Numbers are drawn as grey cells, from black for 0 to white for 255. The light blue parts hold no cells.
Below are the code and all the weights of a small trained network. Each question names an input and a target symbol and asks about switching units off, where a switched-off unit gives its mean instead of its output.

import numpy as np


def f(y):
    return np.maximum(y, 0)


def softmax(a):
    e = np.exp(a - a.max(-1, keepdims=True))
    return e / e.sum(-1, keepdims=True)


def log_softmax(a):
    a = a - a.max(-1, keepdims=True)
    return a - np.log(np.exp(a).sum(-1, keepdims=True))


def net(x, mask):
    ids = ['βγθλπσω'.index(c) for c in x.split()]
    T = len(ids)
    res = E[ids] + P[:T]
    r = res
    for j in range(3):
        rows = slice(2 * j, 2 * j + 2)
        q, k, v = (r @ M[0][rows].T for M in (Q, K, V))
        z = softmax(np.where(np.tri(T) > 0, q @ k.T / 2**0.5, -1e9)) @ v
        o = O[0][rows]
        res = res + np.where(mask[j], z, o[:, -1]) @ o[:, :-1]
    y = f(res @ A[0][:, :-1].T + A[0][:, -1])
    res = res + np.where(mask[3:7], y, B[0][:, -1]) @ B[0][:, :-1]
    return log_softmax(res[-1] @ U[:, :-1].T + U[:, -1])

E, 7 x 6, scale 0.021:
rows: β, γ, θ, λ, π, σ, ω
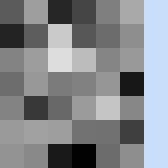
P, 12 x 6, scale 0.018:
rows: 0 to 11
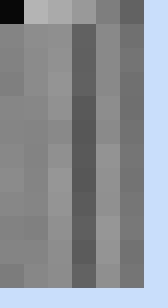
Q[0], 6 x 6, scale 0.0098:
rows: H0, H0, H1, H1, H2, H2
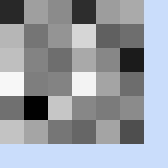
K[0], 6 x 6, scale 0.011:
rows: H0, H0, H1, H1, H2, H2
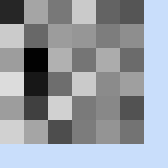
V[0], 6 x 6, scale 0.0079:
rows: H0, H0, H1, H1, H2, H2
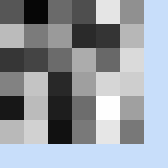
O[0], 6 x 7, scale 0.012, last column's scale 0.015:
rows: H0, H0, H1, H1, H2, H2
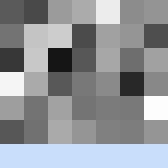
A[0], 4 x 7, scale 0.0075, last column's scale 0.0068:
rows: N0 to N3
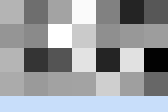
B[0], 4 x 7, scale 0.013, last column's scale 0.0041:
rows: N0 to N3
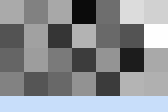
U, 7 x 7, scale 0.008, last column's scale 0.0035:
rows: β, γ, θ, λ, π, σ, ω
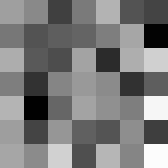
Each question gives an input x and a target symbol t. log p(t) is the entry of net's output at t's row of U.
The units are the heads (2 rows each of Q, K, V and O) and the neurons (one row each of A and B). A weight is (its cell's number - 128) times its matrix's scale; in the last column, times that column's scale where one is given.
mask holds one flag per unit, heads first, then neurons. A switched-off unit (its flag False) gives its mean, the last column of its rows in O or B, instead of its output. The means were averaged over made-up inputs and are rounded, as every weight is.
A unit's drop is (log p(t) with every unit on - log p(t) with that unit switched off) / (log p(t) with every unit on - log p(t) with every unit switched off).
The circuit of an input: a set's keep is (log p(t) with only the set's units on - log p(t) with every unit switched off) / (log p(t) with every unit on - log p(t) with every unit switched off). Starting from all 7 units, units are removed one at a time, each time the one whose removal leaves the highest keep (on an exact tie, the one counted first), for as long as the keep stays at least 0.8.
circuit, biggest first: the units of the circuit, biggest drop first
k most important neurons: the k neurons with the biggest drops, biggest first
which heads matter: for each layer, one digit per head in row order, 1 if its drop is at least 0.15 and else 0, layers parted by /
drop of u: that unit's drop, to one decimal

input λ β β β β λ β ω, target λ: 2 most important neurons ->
[N2 N0]
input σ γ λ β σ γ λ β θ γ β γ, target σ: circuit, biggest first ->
[H1 H0]
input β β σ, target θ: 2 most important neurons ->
[N1 N0]
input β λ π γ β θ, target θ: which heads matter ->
010
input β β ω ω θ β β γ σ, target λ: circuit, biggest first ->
[N1 H1 H2]
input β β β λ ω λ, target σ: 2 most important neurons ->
[N0 N1]
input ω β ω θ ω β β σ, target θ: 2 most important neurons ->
[N1 N3]
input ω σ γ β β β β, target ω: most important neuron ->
[N1]
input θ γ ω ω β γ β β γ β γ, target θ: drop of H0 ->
0.7
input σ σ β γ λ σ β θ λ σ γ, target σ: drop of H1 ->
1.1
